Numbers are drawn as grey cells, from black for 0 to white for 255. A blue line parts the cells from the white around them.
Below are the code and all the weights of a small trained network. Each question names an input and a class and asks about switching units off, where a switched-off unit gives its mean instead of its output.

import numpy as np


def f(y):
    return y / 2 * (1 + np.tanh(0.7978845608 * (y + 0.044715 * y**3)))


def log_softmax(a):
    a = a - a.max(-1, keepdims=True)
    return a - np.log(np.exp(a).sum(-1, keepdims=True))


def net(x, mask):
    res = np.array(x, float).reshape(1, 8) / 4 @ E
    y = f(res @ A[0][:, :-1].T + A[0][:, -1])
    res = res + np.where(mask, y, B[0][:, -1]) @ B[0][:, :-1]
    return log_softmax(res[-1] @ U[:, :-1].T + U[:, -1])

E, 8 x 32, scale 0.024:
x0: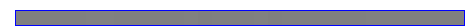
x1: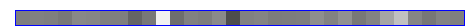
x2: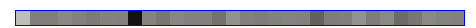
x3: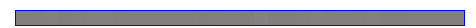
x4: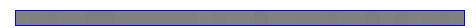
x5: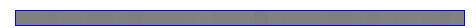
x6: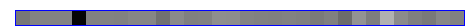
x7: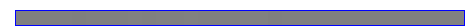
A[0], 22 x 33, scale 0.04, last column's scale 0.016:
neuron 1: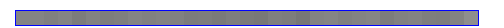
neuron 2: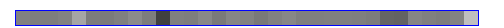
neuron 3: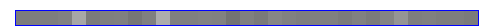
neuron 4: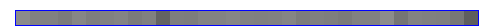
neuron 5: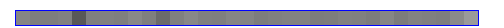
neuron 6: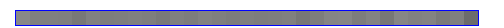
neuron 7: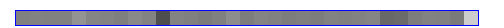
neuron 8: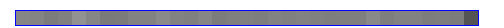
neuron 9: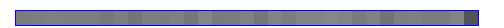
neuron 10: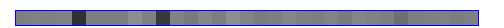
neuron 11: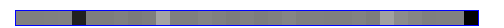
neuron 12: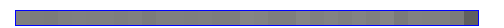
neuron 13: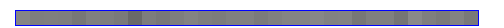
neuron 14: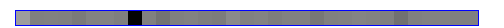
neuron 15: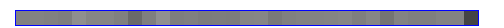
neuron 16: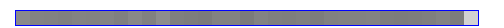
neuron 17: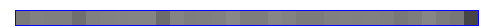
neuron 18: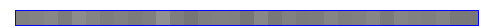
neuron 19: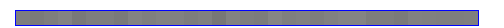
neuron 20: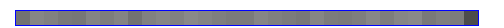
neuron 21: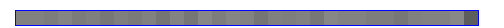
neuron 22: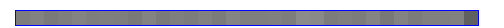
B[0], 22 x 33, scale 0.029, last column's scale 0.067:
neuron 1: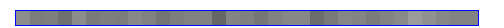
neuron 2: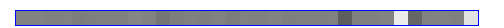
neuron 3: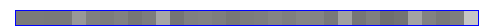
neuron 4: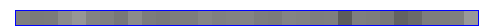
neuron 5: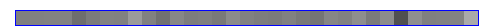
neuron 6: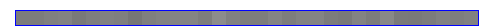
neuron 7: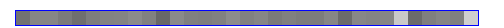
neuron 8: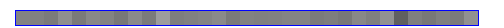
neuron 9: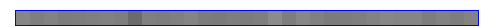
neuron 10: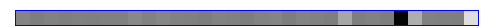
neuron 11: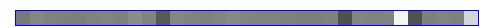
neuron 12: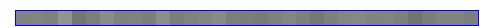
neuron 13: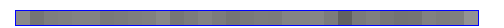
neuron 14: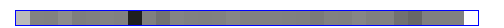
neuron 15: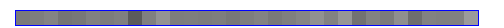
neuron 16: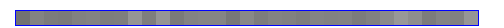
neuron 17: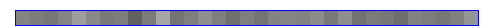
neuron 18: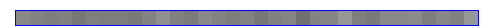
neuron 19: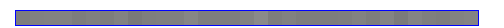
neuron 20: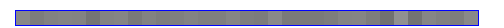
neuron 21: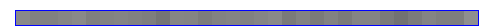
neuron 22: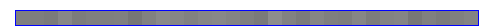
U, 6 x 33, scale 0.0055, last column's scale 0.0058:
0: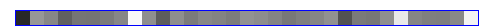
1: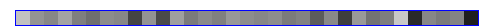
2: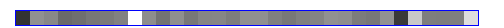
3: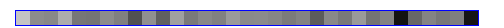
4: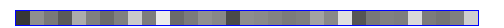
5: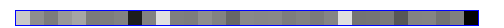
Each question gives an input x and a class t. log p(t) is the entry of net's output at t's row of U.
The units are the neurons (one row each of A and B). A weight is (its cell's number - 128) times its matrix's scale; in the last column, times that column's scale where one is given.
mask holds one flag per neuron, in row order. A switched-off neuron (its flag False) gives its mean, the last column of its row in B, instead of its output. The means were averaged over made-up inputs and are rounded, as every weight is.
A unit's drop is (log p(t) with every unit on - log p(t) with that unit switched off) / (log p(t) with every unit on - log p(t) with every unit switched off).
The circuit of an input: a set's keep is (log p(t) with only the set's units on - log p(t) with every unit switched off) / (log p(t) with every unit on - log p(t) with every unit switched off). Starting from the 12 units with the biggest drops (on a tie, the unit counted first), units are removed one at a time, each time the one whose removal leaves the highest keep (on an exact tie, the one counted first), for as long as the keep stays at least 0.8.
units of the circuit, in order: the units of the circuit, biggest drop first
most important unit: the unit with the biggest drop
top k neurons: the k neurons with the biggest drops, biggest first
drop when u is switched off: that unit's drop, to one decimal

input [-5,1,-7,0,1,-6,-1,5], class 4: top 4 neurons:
neuron 14; neuron 11; neuron 2; neuron 7
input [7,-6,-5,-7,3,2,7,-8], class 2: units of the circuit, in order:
neuron 10; neuron 14
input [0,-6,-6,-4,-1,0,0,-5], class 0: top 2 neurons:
neuron 2; neuron 14
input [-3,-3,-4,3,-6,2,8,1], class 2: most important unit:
neuron 10
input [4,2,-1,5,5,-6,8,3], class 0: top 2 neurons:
neuron 11; neuron 14
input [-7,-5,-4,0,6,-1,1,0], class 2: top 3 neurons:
neuron 10; neuron 14; neuron 11
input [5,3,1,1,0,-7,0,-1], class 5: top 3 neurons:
neuron 2; neuron 11; neuron 7
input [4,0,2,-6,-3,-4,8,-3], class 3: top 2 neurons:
neuron 10; neuron 2
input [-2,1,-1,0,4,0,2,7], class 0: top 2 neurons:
neuron 14; neuron 10
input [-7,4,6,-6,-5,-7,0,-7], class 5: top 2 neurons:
neuron 2; neuron 7
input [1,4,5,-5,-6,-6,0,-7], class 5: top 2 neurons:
neuron 2; neuron 7
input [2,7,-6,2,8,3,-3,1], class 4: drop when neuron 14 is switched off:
0.5
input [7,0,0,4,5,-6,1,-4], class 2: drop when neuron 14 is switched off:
0.6
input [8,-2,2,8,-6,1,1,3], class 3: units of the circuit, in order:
neuron 11
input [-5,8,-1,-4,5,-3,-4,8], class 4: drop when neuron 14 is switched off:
0.6
